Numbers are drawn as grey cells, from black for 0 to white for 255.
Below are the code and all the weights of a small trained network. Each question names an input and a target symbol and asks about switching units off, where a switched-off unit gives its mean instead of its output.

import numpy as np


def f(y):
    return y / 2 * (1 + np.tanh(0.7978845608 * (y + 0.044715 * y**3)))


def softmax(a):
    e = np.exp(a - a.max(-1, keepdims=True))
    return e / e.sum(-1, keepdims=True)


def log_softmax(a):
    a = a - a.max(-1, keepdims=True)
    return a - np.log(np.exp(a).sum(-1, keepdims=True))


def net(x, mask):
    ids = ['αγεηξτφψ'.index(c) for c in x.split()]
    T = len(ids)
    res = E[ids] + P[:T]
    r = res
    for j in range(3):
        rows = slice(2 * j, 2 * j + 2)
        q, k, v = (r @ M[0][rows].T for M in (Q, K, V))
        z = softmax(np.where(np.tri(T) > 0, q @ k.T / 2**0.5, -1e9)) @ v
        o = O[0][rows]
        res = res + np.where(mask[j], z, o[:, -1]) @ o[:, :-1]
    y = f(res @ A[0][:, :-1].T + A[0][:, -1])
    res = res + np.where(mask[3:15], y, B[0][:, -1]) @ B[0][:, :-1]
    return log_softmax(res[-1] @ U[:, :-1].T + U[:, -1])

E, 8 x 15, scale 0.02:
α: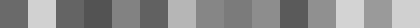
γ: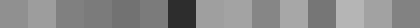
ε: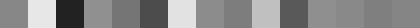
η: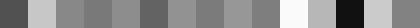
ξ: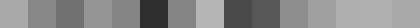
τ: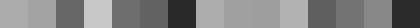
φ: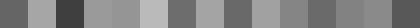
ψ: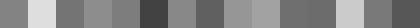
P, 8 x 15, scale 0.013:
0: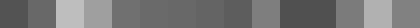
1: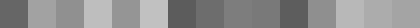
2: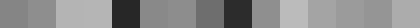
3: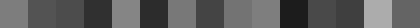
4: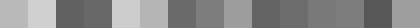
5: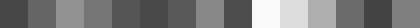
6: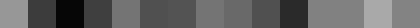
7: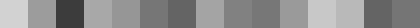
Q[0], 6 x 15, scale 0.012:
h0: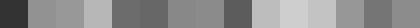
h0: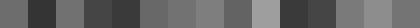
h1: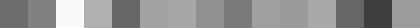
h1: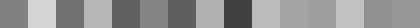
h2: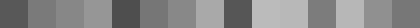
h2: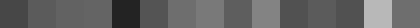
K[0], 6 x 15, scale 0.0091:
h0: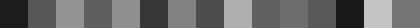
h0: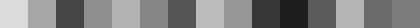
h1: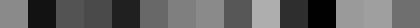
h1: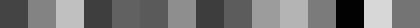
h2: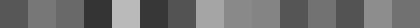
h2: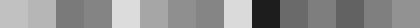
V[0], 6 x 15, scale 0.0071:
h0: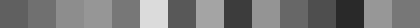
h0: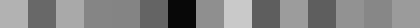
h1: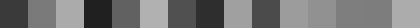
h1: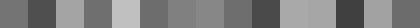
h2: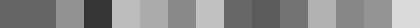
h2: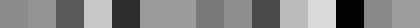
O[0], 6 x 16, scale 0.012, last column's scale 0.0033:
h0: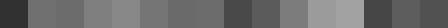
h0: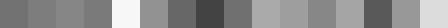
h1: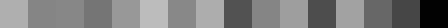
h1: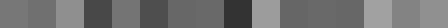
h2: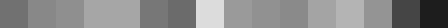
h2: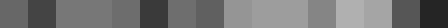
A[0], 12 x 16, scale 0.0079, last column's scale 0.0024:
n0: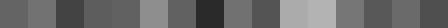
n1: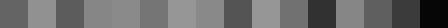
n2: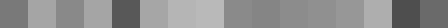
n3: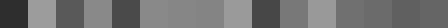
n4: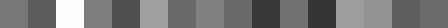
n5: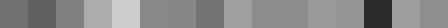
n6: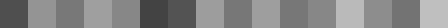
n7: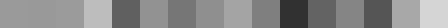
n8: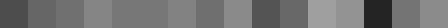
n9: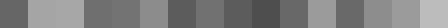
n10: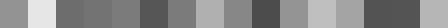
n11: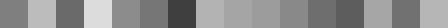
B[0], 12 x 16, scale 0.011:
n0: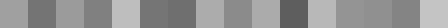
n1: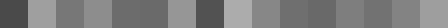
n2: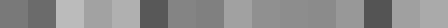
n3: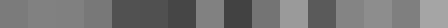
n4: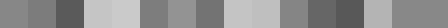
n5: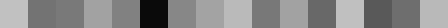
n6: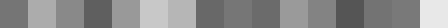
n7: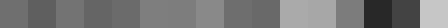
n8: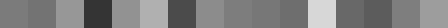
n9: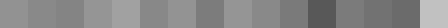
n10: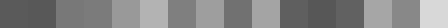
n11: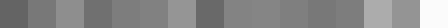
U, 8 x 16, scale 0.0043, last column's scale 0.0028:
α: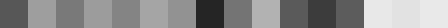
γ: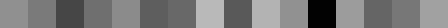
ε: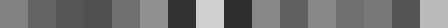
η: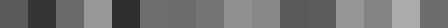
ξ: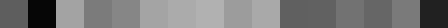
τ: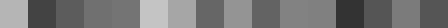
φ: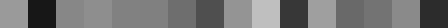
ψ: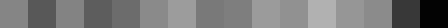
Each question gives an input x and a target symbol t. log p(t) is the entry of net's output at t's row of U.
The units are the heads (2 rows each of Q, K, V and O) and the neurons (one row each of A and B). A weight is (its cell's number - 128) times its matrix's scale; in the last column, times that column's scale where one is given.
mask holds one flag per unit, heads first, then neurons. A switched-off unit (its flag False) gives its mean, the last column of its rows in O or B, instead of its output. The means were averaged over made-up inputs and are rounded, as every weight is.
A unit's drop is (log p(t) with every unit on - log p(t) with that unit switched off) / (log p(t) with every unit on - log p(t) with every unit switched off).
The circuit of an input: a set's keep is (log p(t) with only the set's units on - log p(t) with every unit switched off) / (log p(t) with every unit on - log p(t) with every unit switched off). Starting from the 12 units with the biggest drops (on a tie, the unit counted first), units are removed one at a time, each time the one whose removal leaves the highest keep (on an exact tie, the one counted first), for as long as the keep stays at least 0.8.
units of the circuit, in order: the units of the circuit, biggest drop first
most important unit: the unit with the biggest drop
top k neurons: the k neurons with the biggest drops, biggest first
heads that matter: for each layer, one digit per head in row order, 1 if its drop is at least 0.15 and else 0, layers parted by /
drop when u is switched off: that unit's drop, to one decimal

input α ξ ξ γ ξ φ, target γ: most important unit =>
n5
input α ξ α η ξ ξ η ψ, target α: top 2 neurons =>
(n1 n7)
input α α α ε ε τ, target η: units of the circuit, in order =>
(h0 h1 n3)
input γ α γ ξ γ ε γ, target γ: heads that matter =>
110
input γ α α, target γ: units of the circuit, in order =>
(h0 n5 h1)
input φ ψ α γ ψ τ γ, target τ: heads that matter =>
111
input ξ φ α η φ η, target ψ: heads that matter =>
001
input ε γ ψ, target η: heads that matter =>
110
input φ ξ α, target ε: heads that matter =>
100
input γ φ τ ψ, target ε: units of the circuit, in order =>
(h0 n8 n3)
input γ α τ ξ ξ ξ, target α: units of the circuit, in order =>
(n7 h1 n5)
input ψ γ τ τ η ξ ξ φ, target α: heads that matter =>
000
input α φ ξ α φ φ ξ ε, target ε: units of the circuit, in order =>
(h0 n3 n8)
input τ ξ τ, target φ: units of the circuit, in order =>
(h0 h2 n0 h1)
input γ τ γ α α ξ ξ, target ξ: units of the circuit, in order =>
(h2 h1 n2 n10)
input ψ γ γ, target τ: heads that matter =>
001
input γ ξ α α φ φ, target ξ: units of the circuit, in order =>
(h2 n2 h0 h1)
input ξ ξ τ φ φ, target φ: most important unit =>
h2
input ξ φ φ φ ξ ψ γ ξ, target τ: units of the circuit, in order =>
(h2 n7 h1)
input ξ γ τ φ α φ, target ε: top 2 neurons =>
(n3 n8)
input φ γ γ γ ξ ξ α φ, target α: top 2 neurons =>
(n11 n7)
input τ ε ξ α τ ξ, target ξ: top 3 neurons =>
(n2 n10 n7)
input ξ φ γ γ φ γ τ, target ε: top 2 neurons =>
(n3 n8)
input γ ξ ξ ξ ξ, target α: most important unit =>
h2
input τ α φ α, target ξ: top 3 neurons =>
(n2 n7 n10)
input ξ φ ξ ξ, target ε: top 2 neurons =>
(n8 n3)
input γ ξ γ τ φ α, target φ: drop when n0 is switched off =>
0.3
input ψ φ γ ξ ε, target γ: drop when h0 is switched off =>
0.4
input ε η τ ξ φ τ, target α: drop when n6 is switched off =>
0.1
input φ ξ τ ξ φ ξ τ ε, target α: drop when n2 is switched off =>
0.0
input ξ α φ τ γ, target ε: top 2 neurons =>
(n3 n8)
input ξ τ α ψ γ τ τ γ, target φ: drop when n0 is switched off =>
0.3
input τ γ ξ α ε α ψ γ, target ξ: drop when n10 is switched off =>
0.2
